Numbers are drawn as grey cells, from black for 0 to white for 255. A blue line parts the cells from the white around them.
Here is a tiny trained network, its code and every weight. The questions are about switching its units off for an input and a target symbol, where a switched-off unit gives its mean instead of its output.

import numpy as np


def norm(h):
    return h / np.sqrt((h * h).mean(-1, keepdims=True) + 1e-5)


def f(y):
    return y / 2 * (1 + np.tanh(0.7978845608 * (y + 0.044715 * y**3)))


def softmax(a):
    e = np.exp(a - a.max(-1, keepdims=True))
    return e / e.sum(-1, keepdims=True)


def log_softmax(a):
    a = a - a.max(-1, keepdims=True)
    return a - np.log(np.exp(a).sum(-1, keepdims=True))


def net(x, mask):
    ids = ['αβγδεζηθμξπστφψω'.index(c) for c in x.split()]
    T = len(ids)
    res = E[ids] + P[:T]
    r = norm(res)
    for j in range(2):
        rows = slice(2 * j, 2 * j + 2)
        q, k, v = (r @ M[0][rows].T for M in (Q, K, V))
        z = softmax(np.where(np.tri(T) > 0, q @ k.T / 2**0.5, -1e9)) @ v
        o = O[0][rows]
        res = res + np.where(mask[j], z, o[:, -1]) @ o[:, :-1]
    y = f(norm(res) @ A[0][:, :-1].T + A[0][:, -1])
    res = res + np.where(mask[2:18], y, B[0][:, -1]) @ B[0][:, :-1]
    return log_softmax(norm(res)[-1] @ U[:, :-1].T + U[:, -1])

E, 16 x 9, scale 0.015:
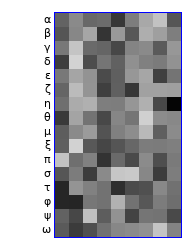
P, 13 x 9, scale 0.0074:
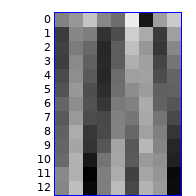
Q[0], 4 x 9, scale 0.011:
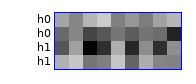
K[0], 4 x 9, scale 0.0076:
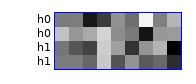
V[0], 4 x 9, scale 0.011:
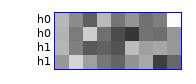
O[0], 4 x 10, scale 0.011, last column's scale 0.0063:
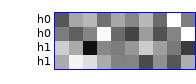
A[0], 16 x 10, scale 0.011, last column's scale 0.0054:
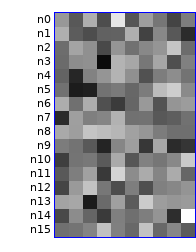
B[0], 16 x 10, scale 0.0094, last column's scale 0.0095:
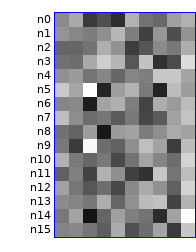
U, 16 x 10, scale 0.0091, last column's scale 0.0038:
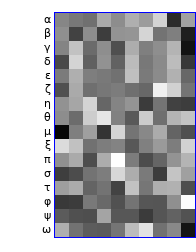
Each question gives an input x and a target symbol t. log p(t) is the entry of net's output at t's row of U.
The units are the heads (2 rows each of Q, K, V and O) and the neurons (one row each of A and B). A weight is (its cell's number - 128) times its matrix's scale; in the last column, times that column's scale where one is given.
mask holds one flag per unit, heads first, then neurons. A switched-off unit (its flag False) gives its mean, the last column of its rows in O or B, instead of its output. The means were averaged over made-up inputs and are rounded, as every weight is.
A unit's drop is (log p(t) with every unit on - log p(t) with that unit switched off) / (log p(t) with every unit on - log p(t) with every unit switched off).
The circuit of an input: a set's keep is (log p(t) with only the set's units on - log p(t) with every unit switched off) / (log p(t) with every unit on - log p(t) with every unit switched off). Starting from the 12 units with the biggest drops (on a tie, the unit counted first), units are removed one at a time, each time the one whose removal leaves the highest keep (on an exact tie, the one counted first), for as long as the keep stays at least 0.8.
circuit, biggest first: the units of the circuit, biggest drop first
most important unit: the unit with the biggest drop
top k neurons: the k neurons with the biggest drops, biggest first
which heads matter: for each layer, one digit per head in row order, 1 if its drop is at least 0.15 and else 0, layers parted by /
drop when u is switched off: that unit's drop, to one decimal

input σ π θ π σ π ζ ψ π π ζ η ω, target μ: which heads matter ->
10
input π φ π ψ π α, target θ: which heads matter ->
10
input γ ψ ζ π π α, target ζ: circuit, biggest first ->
h0; n11
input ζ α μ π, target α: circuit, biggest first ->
h1; n13
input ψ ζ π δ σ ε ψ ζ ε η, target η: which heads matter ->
01
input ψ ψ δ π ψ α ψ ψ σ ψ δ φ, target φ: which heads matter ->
11
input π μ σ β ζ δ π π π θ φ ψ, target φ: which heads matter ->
01
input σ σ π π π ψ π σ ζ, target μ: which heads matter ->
10
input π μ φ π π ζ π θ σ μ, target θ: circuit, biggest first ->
h0
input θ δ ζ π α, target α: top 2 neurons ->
n9; n13
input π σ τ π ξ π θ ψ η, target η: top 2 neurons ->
n8; n3
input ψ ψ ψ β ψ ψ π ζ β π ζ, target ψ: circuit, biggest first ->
h0; h1
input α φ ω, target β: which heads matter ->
00
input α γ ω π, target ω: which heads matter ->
01
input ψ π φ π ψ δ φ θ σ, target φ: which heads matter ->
11
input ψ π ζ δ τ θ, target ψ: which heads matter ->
10
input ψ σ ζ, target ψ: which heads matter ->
10
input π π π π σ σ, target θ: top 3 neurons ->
n14; n6; n11
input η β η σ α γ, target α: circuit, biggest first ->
h0; n9
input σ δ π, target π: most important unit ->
n3
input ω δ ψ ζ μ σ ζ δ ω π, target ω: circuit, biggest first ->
h1; n5
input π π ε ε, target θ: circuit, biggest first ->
h0
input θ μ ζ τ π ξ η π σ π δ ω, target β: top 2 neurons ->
n5; n9
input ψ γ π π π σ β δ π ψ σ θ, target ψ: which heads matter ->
11
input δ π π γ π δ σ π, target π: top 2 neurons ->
n3; n6
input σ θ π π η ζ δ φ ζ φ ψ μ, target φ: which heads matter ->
01
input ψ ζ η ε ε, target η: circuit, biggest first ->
h1
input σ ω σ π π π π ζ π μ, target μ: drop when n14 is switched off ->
-0.1
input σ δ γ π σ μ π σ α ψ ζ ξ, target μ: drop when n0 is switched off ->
0.0
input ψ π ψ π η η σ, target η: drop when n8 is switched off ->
0.1
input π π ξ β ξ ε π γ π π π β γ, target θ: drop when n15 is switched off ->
-0.2
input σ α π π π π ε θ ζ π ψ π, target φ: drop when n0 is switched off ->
0.2
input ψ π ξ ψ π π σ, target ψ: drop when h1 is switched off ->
0.2
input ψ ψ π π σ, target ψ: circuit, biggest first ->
h0
